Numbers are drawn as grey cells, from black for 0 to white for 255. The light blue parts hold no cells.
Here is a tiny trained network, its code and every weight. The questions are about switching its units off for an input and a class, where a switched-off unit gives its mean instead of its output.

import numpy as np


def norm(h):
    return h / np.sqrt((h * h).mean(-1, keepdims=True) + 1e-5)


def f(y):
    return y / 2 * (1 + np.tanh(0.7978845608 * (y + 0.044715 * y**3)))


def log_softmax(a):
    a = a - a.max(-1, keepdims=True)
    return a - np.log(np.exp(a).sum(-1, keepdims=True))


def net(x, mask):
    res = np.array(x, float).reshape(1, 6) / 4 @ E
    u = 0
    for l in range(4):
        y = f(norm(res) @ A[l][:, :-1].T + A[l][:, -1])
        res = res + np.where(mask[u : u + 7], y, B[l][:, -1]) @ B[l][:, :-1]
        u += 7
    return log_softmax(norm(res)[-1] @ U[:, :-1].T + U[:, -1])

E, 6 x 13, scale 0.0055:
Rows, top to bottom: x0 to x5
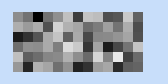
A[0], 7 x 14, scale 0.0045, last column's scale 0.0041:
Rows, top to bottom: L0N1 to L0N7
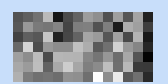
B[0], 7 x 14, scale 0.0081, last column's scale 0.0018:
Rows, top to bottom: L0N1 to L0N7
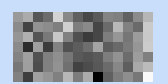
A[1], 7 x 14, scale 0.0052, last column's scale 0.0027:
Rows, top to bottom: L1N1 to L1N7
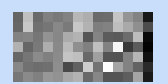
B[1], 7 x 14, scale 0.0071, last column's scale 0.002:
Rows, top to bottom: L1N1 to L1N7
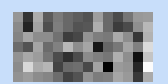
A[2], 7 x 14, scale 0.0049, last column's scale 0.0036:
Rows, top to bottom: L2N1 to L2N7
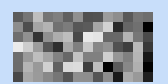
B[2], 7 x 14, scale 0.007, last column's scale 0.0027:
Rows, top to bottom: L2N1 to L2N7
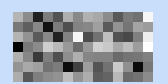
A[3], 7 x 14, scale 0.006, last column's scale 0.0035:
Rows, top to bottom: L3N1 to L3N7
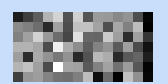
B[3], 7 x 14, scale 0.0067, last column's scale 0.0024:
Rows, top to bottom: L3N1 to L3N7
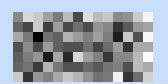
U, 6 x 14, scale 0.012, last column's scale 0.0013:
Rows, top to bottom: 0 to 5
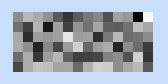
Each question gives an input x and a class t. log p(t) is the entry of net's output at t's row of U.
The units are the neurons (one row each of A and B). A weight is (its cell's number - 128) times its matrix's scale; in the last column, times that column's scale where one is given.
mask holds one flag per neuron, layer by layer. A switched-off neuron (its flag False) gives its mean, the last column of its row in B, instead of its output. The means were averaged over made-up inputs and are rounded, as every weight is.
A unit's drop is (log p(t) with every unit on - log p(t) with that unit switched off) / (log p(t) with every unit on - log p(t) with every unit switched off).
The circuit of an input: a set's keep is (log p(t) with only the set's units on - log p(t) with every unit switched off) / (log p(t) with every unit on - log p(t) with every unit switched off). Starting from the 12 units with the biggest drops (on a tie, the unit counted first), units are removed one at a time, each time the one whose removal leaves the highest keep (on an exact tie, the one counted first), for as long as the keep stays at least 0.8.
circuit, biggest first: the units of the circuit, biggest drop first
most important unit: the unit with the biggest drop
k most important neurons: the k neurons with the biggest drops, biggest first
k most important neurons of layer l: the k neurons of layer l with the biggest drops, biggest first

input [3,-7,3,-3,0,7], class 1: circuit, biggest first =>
(L3N5)
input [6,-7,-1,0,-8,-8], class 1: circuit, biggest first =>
(L3N2; L0N4)
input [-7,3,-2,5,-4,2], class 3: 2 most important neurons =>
(L3N3; L1N6)
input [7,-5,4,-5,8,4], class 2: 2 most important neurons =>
(L0N7; L1N4)
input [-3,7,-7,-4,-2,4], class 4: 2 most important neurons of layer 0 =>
(L0N6; L0N5)
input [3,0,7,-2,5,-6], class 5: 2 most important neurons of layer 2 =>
(L2N2; L2N1)
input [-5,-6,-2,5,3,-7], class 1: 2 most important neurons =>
(L3N2; L1N6)
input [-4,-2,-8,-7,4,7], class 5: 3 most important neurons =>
(L2N4; L1N2; L0N4)
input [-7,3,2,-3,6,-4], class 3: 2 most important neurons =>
(L3N3; L0N2)
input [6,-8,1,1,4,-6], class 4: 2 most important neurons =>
(L0N3; L0N1)
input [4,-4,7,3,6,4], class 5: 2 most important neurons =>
(L3N1; L0N2)
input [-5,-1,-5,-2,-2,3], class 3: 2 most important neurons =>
(L3N3; L2N5)
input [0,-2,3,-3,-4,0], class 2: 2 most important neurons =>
(L0N2; L2N4)
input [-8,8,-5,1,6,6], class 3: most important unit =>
L3N3
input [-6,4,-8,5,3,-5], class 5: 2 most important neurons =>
(L2N4; L2N3)
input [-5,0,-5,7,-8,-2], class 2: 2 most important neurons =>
(L3N7; L1N6)
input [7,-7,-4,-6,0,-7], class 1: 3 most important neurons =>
(L3N2; L0N4; L2N1)
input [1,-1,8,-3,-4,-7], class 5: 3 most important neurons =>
(L3N1; L2N2; L3N5)
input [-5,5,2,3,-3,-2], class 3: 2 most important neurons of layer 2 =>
(L2N5; L2N4)
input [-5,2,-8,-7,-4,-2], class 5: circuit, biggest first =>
(L2N4)
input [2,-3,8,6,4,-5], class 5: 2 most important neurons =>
(L3N1; L1N6)
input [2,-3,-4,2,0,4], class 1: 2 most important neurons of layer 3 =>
(L3N5; L3N1)
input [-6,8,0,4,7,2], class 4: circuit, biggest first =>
(L3N6; L3N4)
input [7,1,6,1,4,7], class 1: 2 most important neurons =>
(L3N5; L2N1)
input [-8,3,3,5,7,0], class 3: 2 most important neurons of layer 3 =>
(L3N3; L3N7)
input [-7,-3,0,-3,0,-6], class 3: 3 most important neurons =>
(L3N3; L2N2; L3N5)
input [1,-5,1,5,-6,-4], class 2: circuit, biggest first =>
(L3N7)
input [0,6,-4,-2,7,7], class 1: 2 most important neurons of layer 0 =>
(L0N2; L0N6)
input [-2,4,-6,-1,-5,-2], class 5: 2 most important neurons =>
(L2N4; L0N7)
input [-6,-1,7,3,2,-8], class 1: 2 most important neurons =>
(L3N2; L2N4)
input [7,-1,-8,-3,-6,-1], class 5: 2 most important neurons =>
(L2N4; L3N3)
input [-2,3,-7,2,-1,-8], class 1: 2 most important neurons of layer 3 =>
(L3N2; L3N1)
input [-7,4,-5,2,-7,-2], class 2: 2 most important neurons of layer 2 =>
(L2N3; L2N7)
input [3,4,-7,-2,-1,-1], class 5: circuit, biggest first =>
(L2N4)
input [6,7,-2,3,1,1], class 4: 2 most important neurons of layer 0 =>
(L0N6; L0N5)
